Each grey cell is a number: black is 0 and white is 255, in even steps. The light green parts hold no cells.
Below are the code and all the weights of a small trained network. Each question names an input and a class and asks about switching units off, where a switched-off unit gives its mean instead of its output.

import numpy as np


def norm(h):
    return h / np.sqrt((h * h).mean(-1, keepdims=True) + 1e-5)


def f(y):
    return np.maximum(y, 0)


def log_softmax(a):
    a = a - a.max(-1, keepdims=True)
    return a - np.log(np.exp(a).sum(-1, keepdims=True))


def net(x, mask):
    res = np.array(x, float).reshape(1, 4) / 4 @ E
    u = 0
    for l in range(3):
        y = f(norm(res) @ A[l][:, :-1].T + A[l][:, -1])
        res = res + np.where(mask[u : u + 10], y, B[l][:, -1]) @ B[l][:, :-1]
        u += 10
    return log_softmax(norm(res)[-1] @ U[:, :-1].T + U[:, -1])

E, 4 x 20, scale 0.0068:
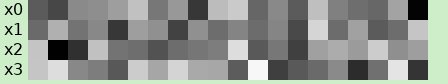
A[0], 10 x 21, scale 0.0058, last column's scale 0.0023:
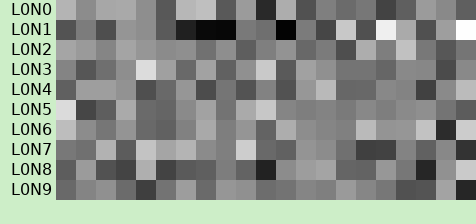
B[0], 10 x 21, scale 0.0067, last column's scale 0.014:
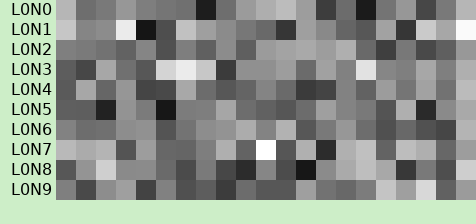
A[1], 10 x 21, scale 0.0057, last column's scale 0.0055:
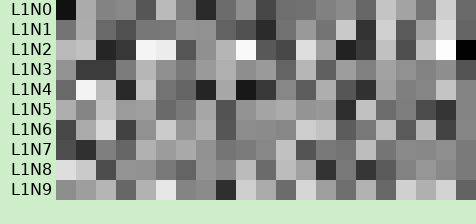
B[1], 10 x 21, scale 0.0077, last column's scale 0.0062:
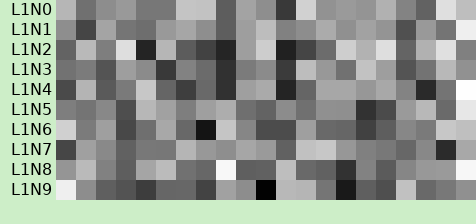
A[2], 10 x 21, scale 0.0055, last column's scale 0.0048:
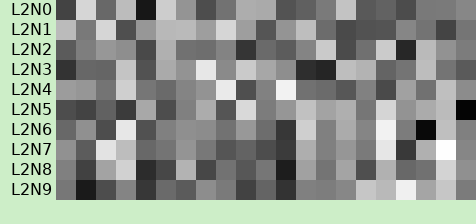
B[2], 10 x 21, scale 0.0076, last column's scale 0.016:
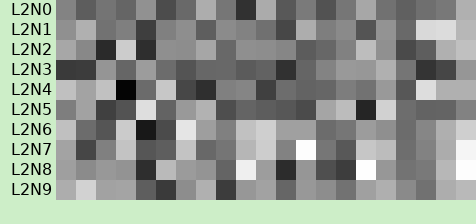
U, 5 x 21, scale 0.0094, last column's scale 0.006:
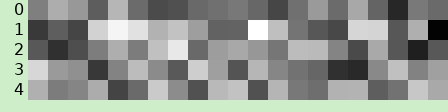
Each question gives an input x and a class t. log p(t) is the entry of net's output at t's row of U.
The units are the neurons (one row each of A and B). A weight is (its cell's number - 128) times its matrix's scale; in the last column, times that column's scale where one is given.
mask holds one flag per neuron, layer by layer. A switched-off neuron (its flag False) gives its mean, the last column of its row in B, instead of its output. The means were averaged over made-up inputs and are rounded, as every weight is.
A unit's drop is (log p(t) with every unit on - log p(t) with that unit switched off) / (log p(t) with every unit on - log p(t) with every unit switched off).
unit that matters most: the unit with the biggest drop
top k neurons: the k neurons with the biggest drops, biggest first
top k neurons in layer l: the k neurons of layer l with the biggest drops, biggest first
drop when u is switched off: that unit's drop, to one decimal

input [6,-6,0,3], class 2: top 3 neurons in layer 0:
(L0N3, L0N6, L0N5)
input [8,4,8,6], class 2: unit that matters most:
L0N1
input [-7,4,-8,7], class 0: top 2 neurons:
(L1N4, L0N1)
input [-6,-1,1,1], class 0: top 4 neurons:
(L0N1, L2N7, L0N2, L2N8)
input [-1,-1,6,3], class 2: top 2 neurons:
(L0N1, L0N5)
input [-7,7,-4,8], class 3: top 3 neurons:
(L1N8, L0N8, L0N0)
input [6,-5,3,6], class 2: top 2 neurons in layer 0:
(L0N3, L0N1)
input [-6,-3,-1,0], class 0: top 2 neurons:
(L0N1, L2N7)
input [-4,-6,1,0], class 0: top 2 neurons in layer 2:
(L2N6, L2N7)
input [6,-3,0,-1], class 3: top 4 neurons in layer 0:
(L0N3, L0N4, L0N8, L0N1)
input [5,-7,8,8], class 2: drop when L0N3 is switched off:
0.2
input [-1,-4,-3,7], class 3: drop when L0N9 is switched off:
0.0
